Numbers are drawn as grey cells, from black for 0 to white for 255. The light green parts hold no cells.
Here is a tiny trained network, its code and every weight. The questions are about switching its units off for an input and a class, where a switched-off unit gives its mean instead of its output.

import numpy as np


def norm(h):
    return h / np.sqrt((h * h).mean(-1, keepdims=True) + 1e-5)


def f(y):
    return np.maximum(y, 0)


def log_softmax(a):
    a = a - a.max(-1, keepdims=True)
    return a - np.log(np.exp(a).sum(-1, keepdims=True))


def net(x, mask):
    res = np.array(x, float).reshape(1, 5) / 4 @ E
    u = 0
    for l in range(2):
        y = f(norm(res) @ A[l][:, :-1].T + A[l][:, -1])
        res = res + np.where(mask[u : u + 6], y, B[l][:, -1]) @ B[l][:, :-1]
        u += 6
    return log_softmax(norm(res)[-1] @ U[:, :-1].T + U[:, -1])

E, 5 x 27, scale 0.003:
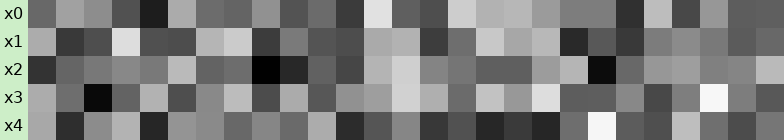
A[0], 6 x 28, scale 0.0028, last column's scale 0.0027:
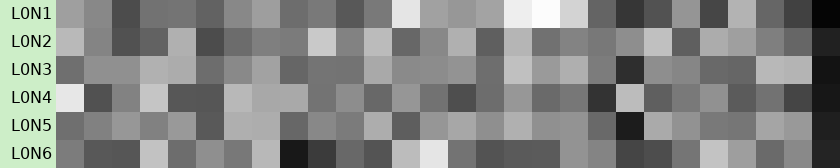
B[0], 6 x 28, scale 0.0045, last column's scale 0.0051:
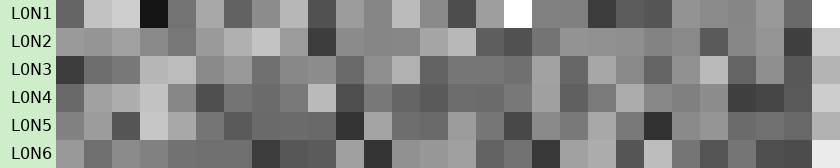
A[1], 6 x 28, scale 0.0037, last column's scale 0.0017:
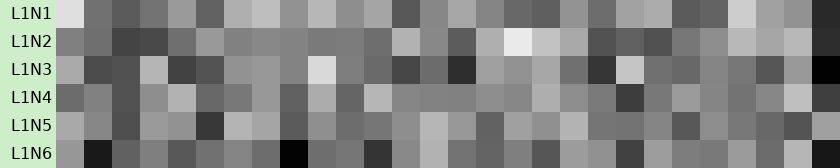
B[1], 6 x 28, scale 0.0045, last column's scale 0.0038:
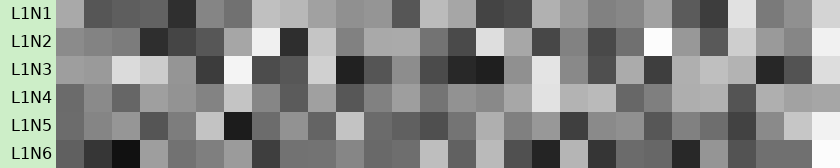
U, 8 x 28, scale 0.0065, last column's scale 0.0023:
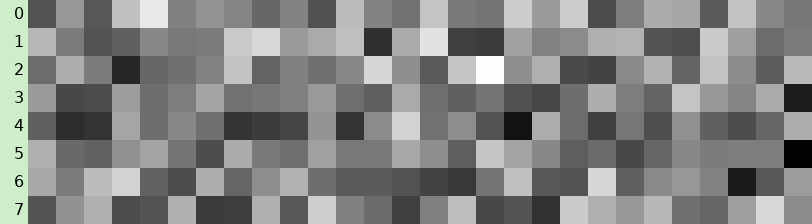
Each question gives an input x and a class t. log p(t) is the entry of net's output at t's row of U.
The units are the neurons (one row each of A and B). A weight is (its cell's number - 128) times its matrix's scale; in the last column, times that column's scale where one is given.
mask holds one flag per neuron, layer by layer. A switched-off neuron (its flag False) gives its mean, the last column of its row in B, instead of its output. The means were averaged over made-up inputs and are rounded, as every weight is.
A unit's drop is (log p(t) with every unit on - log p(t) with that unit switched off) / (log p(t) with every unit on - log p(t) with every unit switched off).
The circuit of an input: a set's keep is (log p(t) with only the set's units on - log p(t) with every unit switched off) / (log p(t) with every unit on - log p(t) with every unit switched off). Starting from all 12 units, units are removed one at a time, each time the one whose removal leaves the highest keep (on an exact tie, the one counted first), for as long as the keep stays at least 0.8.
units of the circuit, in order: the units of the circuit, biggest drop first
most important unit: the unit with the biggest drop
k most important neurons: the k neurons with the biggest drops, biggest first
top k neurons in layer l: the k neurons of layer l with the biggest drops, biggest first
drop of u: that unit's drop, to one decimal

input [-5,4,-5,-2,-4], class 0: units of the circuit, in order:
[L0N5, L1N4]
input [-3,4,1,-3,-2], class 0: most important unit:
L0N3
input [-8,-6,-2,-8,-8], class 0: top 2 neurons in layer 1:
[L1N5, L1N4]
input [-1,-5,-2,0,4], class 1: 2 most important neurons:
[L0N1, L0N4]
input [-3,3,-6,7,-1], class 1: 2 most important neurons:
[L0N2, L1N1]
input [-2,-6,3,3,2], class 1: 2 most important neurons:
[L0N6, L0N1]
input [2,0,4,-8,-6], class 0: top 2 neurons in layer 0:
[L0N1, L0N6]
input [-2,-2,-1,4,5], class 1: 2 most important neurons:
[L0N2, L1N1]
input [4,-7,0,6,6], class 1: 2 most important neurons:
[L0N1, L0N6]
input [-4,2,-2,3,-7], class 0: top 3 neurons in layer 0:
[L0N5, L0N3, L0N2]
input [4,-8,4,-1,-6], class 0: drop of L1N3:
-0.1
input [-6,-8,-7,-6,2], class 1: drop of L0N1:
0.5
